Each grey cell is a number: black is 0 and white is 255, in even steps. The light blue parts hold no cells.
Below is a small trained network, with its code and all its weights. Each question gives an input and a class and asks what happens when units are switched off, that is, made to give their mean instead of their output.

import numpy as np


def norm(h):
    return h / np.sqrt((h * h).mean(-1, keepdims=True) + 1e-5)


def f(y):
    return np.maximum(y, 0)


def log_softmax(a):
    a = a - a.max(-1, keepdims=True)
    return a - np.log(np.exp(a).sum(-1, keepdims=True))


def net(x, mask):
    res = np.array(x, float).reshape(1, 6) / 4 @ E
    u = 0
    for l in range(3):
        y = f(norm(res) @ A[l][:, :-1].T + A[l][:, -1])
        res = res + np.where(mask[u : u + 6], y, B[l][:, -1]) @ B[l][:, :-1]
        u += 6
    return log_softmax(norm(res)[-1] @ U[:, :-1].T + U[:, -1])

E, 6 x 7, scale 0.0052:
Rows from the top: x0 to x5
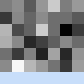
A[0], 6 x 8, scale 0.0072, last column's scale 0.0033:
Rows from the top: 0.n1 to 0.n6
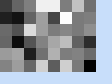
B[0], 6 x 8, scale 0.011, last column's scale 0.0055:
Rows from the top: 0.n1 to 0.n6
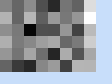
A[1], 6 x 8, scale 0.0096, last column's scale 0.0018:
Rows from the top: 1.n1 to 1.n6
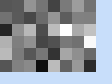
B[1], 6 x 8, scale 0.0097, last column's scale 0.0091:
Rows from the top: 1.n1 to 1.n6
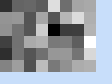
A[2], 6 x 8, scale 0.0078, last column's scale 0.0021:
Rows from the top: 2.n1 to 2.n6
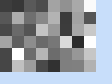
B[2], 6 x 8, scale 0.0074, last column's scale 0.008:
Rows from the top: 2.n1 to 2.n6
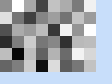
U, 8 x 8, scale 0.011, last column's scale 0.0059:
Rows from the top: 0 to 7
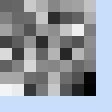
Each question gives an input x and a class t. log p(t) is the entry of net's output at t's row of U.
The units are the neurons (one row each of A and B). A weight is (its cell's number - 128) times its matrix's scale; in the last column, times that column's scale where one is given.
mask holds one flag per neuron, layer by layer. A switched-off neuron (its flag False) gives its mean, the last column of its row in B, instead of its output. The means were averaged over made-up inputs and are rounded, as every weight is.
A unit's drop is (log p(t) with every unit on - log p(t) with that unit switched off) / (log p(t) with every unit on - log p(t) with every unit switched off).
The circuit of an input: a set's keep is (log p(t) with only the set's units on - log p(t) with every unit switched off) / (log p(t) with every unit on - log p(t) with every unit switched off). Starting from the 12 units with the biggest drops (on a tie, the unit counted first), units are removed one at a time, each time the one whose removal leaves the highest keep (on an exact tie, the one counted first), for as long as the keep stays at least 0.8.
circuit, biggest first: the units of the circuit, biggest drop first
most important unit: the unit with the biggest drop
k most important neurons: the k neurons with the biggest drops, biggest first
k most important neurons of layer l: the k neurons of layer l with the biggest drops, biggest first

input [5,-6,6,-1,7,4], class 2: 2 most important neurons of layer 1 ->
(1.n3 1.n2)
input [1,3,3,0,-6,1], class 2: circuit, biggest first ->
(0.n6 1.n4)
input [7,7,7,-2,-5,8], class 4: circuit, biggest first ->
(2.n5 1.n4)
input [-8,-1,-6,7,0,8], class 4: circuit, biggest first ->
(2.n5 2.n3)
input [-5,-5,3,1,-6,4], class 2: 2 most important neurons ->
(0.n6 0.n1)
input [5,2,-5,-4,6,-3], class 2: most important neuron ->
(1.n6)
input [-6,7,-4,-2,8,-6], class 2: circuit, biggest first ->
(1.n6 1.n2)
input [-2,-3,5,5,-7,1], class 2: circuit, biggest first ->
(0.n6 1.n3)
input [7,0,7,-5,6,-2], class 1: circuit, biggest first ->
(2.n5 2.n6)
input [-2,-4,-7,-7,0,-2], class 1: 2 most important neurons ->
(1.n3 0.n5)
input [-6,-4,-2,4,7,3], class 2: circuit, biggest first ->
(1.n6 0.n1)
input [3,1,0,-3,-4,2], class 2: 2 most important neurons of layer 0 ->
(0.n6 0.n5)
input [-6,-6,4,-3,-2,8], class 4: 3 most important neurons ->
(2.n5 0.n1 1.n3)
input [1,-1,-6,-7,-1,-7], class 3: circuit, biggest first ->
(0.n1 2.n3)
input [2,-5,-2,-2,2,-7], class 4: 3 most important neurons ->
(0.n4 2.n3 0.n2)
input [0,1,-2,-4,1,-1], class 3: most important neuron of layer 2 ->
(2.n3)
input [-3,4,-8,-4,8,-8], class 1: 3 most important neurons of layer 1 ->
(1.n3 1.n6 1.n5)
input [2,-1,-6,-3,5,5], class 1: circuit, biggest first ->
(1.n3 0.n2)
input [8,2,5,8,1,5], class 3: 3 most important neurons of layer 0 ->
(0.n5 0.n6 0.n4)
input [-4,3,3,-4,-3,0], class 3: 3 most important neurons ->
(0.n3 1.n6 0.n4)
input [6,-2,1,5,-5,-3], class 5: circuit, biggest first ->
(0.n5)
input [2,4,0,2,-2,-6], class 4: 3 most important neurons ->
(0.n2 0.n4 2.n3)
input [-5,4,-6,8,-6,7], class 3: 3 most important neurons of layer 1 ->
(1.n6 1.n2 1.n5)
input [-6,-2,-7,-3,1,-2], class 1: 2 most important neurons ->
(1.n3 0.n1)
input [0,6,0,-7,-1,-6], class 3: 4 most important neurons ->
(0.n1 0.n3 2.n5 2.n3)
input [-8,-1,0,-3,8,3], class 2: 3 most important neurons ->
(0.n1 1.n6 0.n5)
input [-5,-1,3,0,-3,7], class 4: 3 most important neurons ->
(2.n5 0.n1 1.n3)
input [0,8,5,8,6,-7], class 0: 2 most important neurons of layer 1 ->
(1.n2 1.n3)
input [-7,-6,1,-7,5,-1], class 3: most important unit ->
0.n3
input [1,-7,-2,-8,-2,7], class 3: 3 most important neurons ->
(0.n1 0.n3 2.n6)
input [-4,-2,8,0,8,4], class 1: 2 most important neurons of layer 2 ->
(2.n5 2.n1)
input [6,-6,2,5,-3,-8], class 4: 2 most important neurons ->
(0.n4 2.n3)
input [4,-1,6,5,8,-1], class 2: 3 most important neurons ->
(1.n2 1.n3 0.n1)
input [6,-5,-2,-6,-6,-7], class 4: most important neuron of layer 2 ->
(2.n3)
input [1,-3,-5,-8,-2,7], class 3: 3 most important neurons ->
(0.n1 2.n6 0.n3)
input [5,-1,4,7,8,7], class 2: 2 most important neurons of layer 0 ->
(0.n1 0.n2)
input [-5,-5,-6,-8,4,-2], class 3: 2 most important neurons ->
(0.n3 0.n6)
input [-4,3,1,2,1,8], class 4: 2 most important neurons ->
(0.n1 2.n5)
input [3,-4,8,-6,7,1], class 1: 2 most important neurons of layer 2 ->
(2.n5 2.n6)
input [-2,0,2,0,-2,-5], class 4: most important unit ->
0.n2
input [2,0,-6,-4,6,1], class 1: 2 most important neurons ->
(1.n3 0.n6)
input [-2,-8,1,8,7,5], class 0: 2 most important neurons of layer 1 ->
(1.n4 1.n6)
